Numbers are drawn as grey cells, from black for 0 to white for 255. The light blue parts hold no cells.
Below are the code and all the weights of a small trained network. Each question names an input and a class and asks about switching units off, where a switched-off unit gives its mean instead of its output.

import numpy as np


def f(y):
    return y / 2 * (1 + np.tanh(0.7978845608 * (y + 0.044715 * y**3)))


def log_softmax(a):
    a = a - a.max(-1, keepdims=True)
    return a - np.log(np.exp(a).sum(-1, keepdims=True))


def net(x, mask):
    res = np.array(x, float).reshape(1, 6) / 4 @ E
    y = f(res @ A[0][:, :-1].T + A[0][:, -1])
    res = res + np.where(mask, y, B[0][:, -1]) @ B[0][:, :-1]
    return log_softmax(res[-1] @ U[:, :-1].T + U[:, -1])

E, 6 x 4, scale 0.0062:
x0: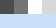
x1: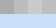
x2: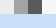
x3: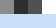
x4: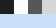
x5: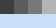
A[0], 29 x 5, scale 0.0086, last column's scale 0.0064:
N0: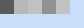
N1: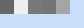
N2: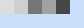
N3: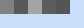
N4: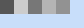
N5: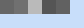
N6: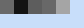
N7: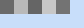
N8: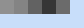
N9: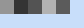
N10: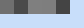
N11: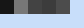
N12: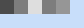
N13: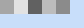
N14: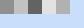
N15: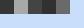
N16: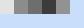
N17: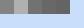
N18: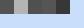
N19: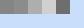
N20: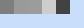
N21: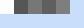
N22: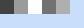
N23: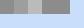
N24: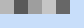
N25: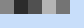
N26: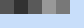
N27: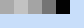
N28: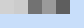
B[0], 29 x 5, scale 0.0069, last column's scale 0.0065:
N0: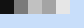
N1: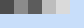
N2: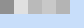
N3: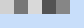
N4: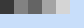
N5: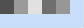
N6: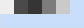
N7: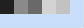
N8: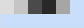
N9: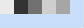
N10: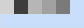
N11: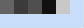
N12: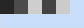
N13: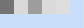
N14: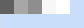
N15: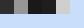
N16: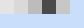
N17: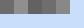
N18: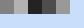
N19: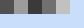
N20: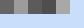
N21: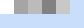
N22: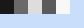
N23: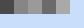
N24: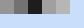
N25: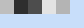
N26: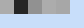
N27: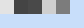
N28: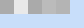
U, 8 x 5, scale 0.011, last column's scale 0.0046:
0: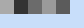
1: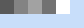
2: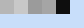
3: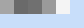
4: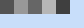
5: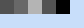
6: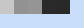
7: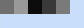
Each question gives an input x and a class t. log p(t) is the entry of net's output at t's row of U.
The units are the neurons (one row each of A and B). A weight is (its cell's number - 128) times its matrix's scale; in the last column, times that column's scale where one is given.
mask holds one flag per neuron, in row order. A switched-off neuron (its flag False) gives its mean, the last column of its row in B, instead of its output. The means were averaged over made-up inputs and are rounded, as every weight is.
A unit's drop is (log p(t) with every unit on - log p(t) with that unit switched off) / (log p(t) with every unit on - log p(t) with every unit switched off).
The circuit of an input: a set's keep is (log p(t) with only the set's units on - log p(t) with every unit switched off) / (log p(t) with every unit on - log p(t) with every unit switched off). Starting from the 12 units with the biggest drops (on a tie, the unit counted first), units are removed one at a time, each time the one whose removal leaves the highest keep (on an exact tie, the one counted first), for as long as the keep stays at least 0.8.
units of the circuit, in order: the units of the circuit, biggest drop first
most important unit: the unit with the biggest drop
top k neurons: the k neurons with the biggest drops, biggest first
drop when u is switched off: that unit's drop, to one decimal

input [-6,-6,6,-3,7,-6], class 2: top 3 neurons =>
(N13, N28, N2)
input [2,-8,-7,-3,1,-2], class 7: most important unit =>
N15
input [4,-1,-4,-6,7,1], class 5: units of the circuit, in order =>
(N22, N12, N11)
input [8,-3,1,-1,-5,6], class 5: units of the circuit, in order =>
(N12, N22, N14)
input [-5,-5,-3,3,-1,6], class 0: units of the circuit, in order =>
(N26, N6)
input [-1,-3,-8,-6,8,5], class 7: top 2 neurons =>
(N15, N18)
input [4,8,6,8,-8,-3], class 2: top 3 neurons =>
(N21, N2, N28)
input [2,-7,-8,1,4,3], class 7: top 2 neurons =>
(N15, N11)
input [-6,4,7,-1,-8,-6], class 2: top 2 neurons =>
(N2, N28)
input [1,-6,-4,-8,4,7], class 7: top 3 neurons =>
(N15, N18, N11)
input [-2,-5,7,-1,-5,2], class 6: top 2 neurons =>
(N16, N21)
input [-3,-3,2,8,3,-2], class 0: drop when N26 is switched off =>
0.1
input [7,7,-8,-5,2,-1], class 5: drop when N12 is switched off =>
0.1
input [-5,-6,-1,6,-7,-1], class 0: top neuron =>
(N25)
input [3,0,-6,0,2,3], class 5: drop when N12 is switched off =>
0.1
